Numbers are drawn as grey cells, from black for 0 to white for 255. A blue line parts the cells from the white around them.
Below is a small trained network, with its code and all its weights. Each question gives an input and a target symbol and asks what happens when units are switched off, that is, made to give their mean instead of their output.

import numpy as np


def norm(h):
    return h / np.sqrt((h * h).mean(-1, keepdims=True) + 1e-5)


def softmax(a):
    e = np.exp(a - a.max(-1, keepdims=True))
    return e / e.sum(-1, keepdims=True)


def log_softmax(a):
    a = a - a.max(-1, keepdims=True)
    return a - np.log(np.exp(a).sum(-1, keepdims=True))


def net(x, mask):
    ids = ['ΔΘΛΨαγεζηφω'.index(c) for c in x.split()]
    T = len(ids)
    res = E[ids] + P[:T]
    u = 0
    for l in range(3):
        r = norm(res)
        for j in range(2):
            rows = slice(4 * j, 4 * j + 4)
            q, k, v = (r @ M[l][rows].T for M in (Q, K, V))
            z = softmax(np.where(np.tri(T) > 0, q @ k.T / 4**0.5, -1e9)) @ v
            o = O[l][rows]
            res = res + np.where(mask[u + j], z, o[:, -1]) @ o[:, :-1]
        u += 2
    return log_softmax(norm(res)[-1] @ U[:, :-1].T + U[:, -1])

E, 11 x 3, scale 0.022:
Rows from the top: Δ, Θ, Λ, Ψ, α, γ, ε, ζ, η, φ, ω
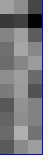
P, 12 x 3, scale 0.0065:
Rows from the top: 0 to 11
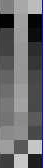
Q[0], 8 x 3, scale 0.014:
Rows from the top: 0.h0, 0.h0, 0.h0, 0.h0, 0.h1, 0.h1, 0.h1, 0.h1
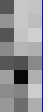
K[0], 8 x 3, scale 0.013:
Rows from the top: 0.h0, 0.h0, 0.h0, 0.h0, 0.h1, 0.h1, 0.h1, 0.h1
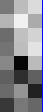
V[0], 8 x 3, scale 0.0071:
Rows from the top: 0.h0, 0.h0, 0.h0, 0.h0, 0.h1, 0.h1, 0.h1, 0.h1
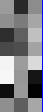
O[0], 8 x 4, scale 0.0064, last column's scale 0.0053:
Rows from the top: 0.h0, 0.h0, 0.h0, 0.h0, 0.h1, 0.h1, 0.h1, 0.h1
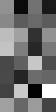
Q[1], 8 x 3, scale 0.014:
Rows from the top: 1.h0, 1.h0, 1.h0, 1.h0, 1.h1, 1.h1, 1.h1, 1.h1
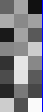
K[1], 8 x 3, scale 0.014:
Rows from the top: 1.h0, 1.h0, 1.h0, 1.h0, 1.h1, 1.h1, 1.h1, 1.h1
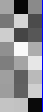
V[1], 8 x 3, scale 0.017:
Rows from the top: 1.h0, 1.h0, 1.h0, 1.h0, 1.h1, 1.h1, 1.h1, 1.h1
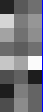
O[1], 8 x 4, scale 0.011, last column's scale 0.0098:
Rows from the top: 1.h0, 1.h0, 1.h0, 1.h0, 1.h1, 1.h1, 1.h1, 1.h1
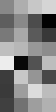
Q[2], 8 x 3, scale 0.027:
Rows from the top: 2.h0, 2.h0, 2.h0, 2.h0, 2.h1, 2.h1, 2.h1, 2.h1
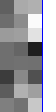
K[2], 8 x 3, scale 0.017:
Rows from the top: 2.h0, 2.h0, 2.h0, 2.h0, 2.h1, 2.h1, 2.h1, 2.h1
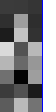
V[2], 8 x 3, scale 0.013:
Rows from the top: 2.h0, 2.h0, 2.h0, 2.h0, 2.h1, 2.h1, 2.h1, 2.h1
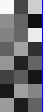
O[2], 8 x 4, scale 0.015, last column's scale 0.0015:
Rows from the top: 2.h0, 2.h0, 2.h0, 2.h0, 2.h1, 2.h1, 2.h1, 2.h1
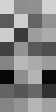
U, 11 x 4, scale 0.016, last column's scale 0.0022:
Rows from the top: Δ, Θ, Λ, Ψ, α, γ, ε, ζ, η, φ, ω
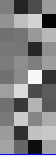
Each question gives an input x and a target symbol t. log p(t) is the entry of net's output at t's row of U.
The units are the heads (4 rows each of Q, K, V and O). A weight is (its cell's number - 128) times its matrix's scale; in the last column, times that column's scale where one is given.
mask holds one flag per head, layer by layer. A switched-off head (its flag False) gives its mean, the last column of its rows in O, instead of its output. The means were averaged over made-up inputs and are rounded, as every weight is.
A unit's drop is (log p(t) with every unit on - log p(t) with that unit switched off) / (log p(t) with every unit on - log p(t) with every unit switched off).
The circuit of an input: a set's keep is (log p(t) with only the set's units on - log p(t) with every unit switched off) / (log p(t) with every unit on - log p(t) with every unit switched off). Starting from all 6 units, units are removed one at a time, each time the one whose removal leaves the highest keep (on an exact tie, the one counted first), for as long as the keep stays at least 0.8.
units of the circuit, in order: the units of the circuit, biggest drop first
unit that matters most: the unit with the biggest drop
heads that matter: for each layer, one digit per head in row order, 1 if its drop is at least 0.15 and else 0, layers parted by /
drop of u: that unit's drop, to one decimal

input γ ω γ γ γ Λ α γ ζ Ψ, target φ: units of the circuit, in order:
[2.h0]
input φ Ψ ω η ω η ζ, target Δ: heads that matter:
00 / 00 / 01
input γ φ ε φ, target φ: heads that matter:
01 / 00 / 00
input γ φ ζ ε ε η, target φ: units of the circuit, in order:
[0.h1; 2.h0]
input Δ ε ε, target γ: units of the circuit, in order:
[1.h1; 0.h0]
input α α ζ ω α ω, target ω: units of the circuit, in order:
[0.h1; 1.h0]
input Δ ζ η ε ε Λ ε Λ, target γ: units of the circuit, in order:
[1.h1; 2.h0]
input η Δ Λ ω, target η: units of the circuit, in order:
[1.h0; 0.h1; 2.h0; 0.h0]
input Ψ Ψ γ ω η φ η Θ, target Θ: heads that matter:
01 / 11 / 01
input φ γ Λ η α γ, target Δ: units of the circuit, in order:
[2.h1; 0.h0; 2.h0]
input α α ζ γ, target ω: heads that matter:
11 / 11 / 00
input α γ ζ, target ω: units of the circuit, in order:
[1.h1; 0.h1]
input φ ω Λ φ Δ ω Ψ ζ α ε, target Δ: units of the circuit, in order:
[2.h1; 2.h0]
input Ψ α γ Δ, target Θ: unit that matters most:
0.h1
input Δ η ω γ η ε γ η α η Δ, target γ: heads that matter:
11 / 11 / 10
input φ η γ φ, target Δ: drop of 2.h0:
0.1
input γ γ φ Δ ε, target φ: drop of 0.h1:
0.2
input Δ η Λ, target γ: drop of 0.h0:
0.3
